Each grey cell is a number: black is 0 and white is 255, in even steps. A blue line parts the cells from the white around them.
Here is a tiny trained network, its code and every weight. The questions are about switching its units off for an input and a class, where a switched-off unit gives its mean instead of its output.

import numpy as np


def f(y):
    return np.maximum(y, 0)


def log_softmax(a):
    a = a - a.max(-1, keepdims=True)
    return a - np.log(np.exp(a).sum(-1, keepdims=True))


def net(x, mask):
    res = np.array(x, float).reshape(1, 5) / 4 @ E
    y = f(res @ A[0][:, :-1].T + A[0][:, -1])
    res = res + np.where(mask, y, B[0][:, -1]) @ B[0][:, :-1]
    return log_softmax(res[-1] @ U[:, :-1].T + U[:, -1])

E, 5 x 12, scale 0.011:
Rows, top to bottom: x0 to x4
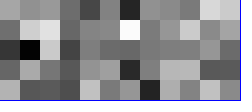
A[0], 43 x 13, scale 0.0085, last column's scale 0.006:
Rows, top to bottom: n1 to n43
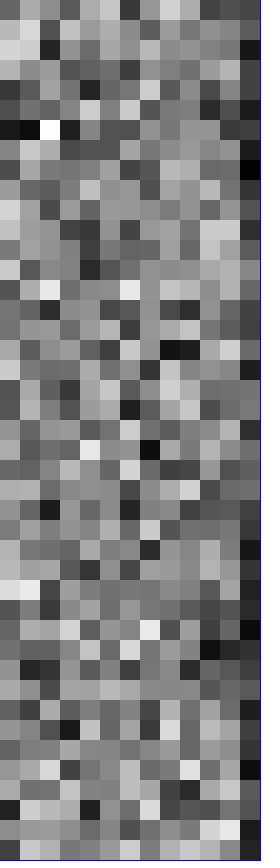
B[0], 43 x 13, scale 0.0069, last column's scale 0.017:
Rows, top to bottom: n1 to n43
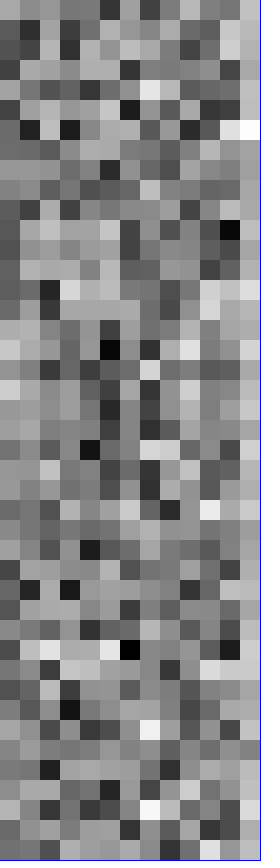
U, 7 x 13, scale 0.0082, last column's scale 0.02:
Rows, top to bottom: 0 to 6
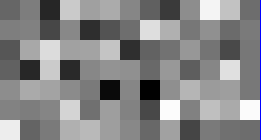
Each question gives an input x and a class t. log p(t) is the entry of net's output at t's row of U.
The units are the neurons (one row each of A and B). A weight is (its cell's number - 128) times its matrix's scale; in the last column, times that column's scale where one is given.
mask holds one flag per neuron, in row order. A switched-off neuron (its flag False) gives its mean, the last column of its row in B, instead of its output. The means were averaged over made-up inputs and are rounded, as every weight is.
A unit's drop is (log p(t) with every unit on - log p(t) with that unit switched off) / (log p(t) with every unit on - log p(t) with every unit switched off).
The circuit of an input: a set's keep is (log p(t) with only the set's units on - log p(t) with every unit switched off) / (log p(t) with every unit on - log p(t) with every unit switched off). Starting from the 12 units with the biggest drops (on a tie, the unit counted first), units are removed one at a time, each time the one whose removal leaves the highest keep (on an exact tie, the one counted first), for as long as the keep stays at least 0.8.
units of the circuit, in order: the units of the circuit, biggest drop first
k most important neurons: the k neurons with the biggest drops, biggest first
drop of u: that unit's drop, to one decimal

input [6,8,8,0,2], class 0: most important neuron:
n15
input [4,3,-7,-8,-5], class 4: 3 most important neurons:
n18; n40; n7
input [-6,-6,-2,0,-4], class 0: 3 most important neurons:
n26; n34; n16
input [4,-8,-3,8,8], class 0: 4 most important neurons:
n26; n34; n16; n41
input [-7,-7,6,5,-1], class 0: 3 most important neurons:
n34; n26; n16
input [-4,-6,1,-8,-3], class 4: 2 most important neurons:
n18; n24
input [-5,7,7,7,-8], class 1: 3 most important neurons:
n41; n5; n32
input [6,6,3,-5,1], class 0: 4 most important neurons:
n15; n39; n33; n43
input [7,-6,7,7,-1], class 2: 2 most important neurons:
n12; n4
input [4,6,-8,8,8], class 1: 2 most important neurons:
n37; n19
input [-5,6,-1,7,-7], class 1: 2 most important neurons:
n41; n32
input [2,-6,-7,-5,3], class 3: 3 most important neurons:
n30; n2; n3
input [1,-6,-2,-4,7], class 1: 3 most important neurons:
n23; n37; n15
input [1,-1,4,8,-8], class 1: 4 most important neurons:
n41; n5; n32; n18
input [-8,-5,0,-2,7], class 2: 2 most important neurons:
n33; n6
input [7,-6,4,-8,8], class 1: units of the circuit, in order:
n23
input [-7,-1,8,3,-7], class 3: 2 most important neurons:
n7; n23
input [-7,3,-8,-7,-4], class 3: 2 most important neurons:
n30; n3
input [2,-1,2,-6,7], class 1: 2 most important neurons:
n23; n37
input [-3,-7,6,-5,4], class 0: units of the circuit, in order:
n34
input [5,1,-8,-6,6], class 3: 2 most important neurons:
n30; n2
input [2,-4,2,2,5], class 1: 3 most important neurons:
n23; n15; n37
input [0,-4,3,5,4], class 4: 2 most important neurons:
n15; n21
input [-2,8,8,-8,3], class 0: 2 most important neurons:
n15; n39
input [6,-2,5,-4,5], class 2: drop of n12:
0.3
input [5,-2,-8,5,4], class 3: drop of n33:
0.0
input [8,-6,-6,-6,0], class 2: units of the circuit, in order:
n12
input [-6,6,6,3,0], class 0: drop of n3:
0.1
